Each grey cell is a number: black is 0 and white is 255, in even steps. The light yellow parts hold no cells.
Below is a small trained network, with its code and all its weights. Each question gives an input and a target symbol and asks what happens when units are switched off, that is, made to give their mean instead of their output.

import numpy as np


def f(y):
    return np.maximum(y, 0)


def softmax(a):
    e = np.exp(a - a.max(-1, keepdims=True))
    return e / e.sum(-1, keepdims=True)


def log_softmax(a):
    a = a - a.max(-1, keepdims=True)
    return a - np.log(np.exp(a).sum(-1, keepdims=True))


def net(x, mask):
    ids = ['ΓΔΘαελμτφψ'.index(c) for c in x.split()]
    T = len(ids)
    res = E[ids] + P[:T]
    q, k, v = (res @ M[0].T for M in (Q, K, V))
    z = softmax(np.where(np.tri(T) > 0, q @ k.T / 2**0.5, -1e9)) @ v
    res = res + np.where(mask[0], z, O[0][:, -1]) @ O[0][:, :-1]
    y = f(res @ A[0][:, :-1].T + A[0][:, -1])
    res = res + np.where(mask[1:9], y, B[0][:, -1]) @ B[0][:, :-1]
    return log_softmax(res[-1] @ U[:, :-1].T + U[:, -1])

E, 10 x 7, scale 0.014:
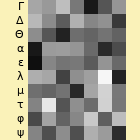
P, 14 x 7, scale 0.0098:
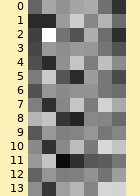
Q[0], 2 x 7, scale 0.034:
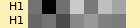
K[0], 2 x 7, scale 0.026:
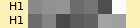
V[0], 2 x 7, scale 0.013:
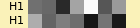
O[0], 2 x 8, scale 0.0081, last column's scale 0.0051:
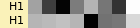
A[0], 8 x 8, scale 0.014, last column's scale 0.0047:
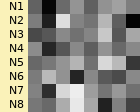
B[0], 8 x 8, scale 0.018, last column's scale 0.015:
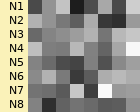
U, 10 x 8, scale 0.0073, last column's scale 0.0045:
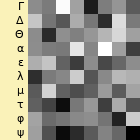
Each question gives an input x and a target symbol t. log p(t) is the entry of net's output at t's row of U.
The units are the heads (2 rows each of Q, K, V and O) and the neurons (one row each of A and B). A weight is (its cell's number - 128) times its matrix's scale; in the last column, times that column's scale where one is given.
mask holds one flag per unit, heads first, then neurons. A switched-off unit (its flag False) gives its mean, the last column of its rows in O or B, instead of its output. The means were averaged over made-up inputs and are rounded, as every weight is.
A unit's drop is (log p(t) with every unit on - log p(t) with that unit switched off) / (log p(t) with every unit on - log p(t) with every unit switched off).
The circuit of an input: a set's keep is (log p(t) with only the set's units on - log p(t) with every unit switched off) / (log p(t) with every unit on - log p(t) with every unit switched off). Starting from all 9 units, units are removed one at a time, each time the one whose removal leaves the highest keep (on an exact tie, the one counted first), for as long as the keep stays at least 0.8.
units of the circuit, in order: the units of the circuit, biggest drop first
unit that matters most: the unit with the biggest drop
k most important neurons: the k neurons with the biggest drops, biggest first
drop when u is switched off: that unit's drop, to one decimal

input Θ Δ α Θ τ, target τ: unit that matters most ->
N5
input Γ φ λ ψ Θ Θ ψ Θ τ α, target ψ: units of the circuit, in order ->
[N8, N3]
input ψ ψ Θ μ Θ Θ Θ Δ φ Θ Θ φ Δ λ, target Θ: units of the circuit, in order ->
[H1, N1, N3]
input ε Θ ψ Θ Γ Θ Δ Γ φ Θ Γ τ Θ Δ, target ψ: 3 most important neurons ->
[N5, N2, N7]
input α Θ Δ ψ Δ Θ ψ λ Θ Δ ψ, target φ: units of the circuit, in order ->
[N2, N6]
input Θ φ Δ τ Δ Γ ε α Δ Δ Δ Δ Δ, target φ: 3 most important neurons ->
[N4, N3, N6]
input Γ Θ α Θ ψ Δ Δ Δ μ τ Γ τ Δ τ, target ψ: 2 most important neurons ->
[N5, N4]
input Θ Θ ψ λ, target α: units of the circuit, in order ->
[N1, N5]
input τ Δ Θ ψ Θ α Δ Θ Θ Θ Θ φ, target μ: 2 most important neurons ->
[N4, N3]
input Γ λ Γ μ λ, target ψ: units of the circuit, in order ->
[N5, H1, N7, N2]
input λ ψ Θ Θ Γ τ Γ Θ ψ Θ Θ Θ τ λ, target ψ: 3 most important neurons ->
[N5, N7, N4]
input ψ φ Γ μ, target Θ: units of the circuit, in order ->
[N3, H1]
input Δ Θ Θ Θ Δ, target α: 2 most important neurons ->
[N7, N5]
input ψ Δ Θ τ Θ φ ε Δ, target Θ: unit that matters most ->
N1
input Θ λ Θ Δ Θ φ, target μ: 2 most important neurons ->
[N4, N6]
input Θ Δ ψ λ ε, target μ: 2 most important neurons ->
[N1, N2]
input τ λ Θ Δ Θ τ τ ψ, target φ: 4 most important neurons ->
[N2, N6, N7, N1]
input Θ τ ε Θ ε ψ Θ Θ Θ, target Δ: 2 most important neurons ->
[N1, N2]
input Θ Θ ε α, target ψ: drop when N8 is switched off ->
0.8
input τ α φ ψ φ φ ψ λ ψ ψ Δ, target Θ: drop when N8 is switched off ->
0.0
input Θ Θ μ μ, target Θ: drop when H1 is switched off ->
0.2
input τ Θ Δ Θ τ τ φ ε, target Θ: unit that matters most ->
N3
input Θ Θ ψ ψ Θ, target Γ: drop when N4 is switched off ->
0.1
